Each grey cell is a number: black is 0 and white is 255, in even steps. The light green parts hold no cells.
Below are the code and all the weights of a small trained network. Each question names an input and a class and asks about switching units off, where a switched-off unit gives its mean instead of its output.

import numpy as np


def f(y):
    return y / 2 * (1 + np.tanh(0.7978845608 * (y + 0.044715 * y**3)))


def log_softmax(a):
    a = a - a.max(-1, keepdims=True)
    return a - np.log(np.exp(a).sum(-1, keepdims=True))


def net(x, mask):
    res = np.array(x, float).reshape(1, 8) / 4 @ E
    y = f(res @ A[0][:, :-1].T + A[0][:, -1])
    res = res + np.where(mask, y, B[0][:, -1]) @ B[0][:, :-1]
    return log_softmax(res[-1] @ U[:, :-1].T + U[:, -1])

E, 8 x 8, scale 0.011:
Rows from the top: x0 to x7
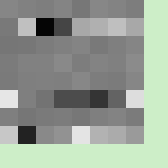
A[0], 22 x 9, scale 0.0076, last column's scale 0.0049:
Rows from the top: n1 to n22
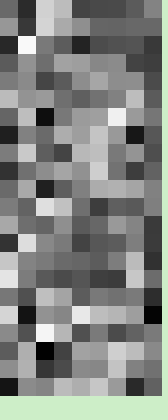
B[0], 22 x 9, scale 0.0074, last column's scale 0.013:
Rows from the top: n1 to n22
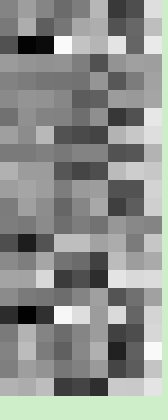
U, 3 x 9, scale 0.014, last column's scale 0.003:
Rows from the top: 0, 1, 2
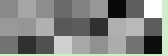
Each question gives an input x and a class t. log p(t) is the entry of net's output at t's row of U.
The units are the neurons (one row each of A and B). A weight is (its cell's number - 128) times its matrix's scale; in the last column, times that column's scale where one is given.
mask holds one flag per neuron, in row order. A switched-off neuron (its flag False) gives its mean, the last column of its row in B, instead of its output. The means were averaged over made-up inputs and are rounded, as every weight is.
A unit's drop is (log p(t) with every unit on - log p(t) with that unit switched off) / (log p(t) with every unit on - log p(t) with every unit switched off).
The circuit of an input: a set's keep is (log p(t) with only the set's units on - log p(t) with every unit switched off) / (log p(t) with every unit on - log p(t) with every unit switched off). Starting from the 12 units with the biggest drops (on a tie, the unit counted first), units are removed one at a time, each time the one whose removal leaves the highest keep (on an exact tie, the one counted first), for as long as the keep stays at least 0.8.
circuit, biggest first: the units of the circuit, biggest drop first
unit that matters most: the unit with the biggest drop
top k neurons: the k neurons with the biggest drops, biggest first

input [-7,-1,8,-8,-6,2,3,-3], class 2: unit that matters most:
n22
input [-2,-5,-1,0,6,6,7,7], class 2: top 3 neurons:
[n18 n22 n8]
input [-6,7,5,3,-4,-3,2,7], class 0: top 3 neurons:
[n20 n3 n7]
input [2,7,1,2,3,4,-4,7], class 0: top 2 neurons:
[n20 n3]
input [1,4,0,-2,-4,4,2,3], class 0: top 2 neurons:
[n22 n8]
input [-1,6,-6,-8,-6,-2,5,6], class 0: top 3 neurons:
[n3 n20 n7]
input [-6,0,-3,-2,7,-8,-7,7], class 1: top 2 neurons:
[n22 n8]
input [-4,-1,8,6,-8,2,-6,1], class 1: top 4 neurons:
[n3 n20 n18 n7]
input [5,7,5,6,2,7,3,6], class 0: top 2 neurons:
[n20 n22]
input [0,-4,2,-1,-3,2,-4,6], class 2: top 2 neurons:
[n18 n20]
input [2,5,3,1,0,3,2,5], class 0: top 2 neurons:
[n3 n20]
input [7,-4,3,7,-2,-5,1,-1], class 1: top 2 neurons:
[n22 n10]
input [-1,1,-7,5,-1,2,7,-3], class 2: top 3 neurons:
[n22 n8 n10]
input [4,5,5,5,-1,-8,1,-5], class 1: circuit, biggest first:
[n22]
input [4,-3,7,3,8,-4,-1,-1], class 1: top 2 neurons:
[n20 n22]
